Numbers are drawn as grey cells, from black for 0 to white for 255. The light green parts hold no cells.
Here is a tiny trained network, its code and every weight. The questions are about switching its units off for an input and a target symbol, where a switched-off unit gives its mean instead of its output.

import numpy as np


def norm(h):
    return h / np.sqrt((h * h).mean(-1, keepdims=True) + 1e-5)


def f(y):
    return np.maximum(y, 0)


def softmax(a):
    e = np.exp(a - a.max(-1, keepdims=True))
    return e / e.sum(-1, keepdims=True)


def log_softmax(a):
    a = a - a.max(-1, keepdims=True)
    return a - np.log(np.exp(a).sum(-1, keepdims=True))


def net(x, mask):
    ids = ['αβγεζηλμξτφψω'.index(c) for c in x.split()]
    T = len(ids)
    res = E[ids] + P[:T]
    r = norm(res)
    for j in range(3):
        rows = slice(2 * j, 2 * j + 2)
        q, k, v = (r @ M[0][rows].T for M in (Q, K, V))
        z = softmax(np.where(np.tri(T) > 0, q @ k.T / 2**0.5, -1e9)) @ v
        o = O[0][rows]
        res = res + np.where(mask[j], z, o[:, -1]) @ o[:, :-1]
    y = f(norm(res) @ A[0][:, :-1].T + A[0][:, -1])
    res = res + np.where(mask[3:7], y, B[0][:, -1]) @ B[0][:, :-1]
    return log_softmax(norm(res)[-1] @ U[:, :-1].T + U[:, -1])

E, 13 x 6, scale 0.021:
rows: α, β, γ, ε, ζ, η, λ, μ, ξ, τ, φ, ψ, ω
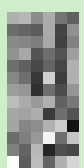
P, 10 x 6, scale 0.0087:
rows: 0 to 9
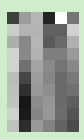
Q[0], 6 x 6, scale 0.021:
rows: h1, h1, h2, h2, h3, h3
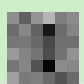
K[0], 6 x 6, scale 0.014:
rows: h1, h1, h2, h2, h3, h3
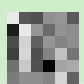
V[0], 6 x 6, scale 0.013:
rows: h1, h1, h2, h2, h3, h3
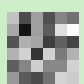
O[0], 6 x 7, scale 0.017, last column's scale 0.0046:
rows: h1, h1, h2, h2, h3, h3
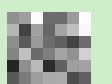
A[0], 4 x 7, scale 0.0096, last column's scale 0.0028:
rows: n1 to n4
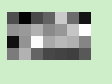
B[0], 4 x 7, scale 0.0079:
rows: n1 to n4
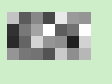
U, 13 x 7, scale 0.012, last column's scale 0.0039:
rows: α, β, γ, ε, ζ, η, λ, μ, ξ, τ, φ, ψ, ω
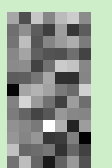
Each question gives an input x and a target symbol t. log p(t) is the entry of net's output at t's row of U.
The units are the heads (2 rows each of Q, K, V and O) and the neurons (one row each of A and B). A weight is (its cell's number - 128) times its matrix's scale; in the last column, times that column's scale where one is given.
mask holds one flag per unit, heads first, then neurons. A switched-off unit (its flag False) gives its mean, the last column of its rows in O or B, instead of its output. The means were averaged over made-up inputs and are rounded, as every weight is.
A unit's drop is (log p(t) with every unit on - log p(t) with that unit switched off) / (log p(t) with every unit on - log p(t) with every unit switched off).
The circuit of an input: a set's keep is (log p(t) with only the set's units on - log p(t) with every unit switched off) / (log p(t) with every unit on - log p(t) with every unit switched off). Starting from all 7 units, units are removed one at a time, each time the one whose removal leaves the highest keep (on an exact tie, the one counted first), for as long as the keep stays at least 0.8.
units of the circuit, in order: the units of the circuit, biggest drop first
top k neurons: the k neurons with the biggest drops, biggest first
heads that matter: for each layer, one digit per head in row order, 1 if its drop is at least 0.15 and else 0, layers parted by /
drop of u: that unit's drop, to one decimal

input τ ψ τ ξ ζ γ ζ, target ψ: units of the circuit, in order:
[h3, h2]
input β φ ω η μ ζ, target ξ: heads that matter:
100
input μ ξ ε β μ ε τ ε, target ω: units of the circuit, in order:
[h1, n4, n2]
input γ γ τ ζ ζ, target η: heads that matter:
110
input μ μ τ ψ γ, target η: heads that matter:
110
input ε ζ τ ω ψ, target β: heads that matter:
100
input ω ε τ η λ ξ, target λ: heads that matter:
001
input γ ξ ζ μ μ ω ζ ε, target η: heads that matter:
110
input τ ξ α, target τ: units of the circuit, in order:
[h3]
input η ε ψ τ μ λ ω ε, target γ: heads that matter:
010
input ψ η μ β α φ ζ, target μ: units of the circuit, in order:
[h1, h2]
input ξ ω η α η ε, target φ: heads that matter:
010
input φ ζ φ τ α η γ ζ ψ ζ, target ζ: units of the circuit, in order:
[h1, h2]
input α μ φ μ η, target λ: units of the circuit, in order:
[h3]
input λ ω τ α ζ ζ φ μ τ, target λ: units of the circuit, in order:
[h3, h1]
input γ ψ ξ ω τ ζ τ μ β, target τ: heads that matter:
101
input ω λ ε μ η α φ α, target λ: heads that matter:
001
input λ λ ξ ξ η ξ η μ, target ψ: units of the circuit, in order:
[h3, h2]
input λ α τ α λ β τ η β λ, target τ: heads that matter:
001
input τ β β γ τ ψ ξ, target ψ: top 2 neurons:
[n2, n3]
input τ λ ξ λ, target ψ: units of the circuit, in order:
[h2, h3]
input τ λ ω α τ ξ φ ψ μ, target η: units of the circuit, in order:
[h2]
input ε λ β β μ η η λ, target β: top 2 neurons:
[n2, n4]
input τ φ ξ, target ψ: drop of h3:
0.3
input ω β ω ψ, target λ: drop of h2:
0.1
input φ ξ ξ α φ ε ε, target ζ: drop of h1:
0.4
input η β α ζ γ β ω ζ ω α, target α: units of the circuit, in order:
[h1]
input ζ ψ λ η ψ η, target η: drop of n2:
-0.1
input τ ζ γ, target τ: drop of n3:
-0.1
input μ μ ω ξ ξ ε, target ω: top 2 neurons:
[n4, n2]
